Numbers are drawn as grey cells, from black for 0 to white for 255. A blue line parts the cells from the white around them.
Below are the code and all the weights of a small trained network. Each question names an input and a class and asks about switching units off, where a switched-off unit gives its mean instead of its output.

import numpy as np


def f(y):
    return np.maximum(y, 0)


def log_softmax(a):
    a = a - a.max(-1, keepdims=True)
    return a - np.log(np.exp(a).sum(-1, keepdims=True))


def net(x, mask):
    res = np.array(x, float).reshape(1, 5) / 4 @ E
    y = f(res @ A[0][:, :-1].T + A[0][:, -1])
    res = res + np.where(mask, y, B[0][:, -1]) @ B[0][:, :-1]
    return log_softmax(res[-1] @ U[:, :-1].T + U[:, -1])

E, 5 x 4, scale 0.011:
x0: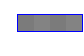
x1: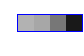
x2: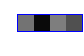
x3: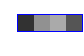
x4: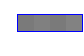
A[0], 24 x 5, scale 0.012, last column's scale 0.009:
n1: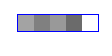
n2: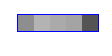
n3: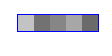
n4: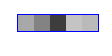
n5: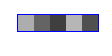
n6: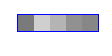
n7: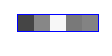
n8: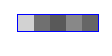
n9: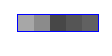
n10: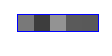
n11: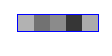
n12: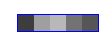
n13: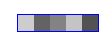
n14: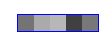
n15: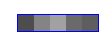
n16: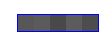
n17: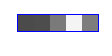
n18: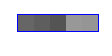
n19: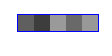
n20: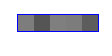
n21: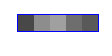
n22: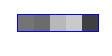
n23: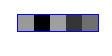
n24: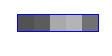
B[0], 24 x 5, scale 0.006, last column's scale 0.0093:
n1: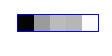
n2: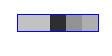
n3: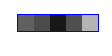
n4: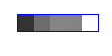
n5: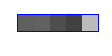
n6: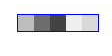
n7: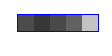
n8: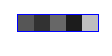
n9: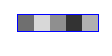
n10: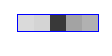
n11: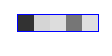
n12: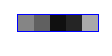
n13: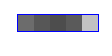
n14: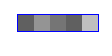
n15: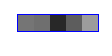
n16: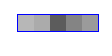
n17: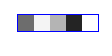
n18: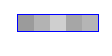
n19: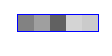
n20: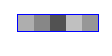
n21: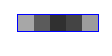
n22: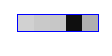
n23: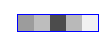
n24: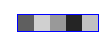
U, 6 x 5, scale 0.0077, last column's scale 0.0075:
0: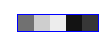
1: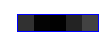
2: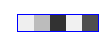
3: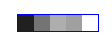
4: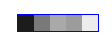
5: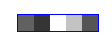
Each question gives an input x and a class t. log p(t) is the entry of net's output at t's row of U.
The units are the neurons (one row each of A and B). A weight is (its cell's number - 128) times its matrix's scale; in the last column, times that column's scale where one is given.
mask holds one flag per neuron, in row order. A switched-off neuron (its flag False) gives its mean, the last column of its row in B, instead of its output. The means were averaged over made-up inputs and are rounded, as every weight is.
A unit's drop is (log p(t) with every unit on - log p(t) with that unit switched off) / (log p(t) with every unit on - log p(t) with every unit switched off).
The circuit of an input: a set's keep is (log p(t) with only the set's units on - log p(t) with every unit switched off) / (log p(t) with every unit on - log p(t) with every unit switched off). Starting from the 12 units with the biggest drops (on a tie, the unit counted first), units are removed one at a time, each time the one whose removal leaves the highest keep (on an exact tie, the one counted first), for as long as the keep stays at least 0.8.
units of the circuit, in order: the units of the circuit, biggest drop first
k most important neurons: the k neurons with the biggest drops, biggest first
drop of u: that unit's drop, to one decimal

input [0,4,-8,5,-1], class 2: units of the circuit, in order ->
[n6]
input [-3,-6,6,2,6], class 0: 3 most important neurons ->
[n17, n24, n6]
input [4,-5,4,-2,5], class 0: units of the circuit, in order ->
[n17, n24]
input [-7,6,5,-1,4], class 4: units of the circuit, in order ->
[n17, n11]
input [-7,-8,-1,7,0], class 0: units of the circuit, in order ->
[n17, n22]
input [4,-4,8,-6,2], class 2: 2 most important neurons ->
[n23, n10]
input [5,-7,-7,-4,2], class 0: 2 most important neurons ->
[n17, n22]
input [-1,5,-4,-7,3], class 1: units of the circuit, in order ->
[n8, n3]
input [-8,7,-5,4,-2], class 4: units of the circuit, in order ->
[n17, n6]
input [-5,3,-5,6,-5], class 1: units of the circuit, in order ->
[n12, n7, n17]
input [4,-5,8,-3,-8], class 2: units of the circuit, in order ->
[n23, n10]
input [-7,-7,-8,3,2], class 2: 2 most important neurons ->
[n6, n2]
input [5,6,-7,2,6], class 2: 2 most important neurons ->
[n6, n17]
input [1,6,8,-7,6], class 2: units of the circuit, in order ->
[n23]
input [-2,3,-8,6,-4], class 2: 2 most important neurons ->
[n6, n2]
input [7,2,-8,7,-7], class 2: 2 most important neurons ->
[n6, n2]
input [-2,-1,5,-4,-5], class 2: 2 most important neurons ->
[n23, n10]
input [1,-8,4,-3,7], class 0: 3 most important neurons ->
[n17, n22, n24]
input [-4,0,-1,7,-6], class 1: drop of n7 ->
0.1
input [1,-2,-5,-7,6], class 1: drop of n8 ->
0.1
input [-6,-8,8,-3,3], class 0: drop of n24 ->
0.4
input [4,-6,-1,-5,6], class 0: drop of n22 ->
0.2
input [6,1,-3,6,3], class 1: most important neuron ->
[n12]
